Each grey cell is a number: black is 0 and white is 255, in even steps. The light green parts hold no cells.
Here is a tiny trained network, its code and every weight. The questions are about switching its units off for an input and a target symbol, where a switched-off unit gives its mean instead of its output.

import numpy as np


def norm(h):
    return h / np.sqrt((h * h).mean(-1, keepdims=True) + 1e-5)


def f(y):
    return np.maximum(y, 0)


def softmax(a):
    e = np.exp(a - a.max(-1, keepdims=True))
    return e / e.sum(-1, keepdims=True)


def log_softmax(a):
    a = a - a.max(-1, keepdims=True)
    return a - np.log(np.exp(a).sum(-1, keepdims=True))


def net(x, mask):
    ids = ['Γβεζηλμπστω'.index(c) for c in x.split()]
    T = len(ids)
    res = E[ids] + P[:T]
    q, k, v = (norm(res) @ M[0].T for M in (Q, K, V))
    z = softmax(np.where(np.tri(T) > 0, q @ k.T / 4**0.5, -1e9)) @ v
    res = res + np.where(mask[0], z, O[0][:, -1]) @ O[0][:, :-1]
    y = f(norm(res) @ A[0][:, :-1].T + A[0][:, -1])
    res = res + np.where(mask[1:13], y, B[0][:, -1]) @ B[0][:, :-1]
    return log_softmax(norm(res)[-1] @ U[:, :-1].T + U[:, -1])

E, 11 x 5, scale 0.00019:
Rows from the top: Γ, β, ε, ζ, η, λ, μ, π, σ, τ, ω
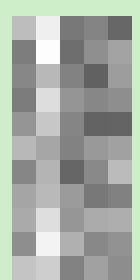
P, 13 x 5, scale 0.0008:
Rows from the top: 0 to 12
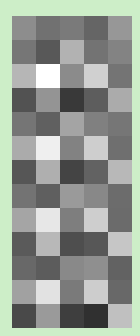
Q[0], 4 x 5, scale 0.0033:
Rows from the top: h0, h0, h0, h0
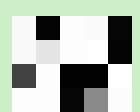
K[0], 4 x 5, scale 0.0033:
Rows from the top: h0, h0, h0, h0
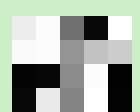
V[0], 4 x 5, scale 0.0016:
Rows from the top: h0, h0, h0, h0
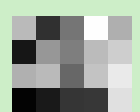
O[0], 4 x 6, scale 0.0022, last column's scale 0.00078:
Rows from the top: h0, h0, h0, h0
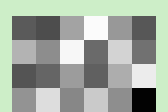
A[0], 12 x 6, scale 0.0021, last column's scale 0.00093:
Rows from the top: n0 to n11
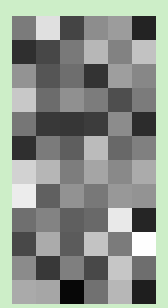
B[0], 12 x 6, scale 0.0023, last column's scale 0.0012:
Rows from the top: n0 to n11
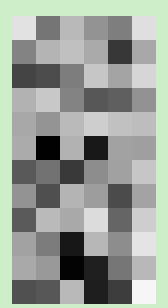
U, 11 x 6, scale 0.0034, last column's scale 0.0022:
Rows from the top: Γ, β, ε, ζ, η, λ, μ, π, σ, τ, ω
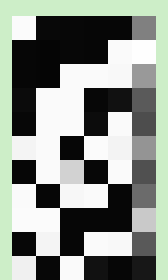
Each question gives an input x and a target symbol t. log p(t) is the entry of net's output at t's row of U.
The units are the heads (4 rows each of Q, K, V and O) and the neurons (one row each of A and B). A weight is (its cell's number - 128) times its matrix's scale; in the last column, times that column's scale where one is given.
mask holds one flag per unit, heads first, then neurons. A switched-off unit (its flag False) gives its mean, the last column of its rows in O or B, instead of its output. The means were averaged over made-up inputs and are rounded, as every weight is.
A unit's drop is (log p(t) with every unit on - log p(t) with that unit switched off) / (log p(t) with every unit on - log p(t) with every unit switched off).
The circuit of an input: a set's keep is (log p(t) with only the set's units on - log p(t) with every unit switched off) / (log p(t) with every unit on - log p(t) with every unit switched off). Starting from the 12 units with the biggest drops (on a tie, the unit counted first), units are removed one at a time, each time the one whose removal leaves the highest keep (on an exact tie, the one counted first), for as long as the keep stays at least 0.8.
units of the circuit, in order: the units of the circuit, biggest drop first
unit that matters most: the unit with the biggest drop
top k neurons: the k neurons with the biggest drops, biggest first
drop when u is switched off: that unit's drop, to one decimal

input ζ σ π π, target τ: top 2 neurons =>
n8, n10
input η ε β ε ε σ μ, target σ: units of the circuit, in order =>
h0, n11, n0, n9
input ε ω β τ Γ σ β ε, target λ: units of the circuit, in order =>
h0, n11
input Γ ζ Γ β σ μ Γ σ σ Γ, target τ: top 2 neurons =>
n8, n10
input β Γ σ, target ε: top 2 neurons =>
n10, n7
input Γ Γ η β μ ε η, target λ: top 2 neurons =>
n9, n0
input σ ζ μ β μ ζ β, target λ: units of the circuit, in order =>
h0, n0
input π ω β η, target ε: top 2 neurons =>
n4, n8
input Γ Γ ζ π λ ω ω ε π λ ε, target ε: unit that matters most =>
n4
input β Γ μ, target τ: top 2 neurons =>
n11, n0
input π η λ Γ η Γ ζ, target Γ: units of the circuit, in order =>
h0, n11, n0
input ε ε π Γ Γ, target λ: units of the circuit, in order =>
h0, n11
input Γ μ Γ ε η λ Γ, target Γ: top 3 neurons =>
n11, n0, n9
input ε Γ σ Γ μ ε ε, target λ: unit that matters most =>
n9
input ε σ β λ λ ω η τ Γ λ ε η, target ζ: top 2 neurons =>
n9, n0
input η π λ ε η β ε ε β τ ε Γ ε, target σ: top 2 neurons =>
n11, n0
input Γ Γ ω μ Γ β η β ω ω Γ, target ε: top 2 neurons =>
n4, n11
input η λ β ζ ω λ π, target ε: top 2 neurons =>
n4, n8
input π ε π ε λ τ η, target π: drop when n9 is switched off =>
0.2
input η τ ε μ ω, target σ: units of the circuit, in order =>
h0
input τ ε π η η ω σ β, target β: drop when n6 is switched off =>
-0.1
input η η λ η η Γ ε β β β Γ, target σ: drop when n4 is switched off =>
0.1
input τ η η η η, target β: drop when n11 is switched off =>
0.3
